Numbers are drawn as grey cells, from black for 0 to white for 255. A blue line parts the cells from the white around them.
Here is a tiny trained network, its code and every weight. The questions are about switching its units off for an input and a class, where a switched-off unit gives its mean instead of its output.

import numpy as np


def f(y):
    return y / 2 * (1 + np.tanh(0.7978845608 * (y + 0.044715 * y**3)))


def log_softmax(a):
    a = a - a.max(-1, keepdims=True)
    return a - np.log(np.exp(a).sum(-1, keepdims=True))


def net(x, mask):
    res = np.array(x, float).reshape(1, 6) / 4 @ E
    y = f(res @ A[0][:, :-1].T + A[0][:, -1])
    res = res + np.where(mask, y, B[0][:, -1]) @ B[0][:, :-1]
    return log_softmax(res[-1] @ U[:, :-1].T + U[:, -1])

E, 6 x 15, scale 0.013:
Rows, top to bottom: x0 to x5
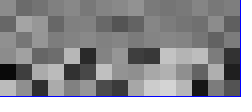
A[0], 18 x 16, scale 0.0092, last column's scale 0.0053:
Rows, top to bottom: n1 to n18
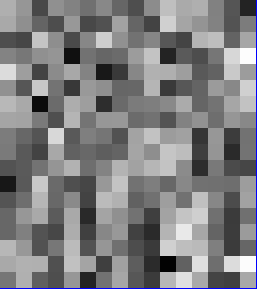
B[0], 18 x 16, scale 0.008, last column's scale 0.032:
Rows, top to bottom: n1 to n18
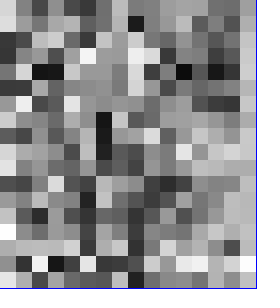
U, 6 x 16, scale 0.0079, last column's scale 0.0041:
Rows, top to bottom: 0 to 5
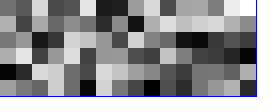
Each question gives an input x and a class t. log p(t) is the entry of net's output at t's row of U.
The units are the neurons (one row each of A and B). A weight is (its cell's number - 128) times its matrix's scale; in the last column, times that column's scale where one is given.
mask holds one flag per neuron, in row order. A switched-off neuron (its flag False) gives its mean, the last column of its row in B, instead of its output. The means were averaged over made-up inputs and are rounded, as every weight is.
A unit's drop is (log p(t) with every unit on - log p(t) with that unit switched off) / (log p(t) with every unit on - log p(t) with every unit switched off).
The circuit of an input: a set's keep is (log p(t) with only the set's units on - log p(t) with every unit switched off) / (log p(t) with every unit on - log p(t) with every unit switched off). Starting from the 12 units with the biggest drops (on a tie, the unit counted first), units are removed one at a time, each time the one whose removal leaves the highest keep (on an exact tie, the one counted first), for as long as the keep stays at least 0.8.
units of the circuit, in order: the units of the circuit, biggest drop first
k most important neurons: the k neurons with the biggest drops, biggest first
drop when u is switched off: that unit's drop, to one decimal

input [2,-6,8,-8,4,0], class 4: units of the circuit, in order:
(n17)
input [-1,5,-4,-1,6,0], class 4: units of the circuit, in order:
(n17; n3)
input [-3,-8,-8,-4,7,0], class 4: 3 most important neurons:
(n17; n3; n12)
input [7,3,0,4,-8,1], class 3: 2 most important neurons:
(n5; n7)
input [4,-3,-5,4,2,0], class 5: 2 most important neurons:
(n17; n9)
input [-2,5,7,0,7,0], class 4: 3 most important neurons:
(n17; n12; n3)
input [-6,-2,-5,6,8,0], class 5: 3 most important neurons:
(n17; n12; n13)
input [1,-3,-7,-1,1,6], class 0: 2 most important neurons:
(n10; n9)
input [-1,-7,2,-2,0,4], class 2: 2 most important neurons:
(n17; n5)
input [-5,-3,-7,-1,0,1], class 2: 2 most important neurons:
(n17; n10)
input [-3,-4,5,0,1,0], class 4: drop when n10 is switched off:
0.2
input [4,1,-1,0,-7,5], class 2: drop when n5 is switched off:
0.4
